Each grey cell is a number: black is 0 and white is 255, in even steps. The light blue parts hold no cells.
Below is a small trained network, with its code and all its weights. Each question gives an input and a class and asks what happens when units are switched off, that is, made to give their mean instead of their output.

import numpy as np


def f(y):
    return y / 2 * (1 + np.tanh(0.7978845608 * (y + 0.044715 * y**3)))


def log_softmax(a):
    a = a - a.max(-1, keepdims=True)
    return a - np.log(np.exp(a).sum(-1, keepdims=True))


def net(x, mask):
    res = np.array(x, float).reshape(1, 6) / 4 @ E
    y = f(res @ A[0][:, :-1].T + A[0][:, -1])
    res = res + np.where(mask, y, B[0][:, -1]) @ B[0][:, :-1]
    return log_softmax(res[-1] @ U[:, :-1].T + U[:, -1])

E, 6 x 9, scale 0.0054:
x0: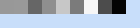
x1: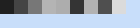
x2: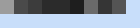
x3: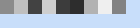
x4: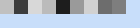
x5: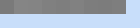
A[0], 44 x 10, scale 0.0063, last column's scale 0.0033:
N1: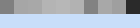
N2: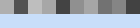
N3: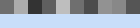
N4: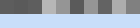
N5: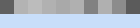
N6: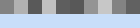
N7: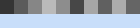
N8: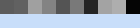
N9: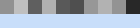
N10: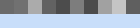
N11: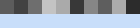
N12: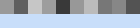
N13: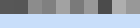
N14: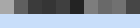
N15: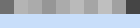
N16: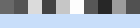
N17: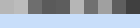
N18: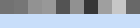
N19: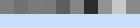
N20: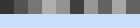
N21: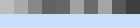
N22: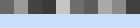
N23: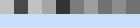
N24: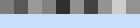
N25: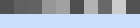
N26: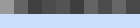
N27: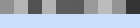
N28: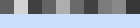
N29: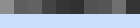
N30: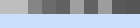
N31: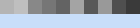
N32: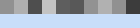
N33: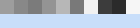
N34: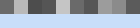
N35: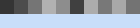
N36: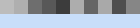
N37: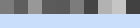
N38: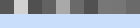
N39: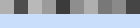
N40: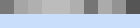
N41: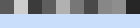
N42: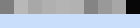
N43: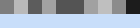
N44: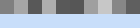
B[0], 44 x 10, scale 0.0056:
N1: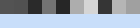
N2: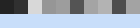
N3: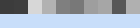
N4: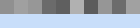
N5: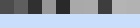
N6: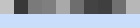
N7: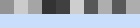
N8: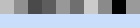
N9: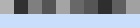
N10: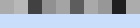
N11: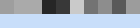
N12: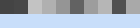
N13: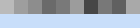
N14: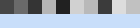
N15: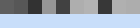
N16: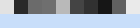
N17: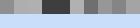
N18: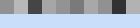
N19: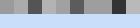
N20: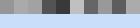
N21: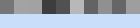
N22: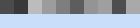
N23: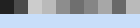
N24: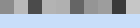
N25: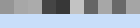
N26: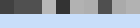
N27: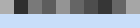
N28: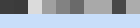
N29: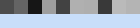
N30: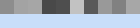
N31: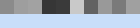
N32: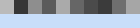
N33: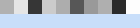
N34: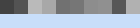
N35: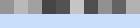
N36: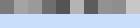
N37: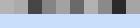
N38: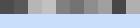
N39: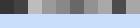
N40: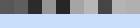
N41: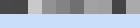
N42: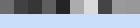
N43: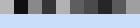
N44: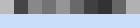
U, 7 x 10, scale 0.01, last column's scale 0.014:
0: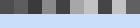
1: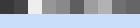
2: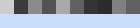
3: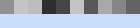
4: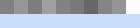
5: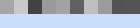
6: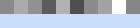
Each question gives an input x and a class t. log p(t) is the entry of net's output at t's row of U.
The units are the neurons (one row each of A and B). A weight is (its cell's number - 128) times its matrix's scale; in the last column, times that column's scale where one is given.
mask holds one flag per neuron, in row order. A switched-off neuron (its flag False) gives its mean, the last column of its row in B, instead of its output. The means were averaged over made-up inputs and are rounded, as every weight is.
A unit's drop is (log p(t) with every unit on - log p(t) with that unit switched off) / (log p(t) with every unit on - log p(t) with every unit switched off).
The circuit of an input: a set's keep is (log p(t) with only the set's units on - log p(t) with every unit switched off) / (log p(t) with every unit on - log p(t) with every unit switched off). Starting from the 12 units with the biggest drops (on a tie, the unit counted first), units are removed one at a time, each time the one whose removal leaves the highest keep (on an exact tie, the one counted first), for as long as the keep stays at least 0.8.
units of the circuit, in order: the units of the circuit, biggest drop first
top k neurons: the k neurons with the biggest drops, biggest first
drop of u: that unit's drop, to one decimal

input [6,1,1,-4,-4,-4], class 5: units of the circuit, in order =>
[N33]
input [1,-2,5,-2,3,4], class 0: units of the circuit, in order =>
[N14, N29]
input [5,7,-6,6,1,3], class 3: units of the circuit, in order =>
[N7, N35, N25]
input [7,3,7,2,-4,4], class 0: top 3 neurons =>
[N14, N26, N29]
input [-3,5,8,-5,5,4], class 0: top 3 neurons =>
[N29, N14, N26]
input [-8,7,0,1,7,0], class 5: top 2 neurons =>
[N24, N10]
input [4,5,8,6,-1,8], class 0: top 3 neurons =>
[N14, N26, N29]
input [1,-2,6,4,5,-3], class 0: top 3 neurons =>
[N14, N29, N26]
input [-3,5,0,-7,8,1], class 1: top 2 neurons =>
[N23, N2]
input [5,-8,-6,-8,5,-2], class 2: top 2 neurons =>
[N16, N7]
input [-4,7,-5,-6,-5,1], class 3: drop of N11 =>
0.2
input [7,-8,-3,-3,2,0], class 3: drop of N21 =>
0.1
